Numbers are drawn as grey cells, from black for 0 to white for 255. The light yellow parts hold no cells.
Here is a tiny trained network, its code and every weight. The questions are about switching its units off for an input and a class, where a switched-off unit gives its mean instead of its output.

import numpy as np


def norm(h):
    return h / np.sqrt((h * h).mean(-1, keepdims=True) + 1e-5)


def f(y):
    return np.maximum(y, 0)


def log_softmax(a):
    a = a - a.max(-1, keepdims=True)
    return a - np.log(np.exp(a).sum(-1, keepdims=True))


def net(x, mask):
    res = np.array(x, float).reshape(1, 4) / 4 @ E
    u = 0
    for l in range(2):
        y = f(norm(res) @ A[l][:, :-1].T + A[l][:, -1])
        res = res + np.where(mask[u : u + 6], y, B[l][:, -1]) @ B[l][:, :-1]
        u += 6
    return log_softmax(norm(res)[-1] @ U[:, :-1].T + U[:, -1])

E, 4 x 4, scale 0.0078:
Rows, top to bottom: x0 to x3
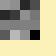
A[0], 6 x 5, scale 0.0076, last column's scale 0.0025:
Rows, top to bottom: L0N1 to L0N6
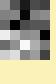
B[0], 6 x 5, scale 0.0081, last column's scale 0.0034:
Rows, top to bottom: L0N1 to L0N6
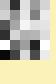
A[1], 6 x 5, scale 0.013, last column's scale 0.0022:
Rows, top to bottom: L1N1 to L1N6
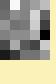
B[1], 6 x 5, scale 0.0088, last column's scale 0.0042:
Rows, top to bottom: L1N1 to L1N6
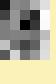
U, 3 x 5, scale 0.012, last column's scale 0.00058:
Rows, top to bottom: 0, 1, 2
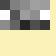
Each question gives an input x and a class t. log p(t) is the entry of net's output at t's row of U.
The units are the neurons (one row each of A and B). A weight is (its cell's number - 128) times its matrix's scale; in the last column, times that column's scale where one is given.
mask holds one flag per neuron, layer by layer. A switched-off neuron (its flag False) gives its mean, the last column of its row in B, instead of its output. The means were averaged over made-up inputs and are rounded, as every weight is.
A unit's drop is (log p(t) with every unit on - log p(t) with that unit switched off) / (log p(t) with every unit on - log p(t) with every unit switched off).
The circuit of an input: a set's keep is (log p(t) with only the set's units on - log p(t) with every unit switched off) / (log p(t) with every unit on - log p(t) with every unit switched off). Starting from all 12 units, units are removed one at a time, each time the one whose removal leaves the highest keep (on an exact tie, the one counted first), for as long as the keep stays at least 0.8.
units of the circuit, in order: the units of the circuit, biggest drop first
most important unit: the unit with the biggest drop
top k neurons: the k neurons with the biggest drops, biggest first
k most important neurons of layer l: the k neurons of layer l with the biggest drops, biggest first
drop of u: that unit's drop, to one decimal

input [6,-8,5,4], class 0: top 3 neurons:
L0N4, L1N1, L0N5
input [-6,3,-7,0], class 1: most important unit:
L0N5
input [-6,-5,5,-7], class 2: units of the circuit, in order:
L1N3, L0N2, L1N2
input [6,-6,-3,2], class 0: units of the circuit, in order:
L0N4, L1N1
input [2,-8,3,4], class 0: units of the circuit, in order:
L1N1, L0N4
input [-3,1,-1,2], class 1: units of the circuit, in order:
L0N5, L1N2
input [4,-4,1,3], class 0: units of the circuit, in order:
L0N5, L1N1
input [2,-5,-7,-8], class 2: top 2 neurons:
L1N3, L0N3
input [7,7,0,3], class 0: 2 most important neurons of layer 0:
L0N5, L0N3
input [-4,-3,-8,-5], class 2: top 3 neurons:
L1N3, L0N2, L0N1
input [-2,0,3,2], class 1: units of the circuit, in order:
L1N2, L0N5
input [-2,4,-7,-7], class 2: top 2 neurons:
L1N3, L0N6
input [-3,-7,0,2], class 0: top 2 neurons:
L0N4, L1N1
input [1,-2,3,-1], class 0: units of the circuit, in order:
L0N4
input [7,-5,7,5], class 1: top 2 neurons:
L0N1, L0N2
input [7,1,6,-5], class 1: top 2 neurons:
L0N2, L0N1
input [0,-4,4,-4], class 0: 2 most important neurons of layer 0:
L0N4, L0N6
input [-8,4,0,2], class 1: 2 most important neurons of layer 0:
L0N5, L0N6
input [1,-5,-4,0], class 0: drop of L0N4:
0.1
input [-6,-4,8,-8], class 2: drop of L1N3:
1.1
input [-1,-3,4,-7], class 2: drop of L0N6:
0.0
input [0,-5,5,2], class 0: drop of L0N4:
0.1
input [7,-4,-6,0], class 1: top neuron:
L0N1
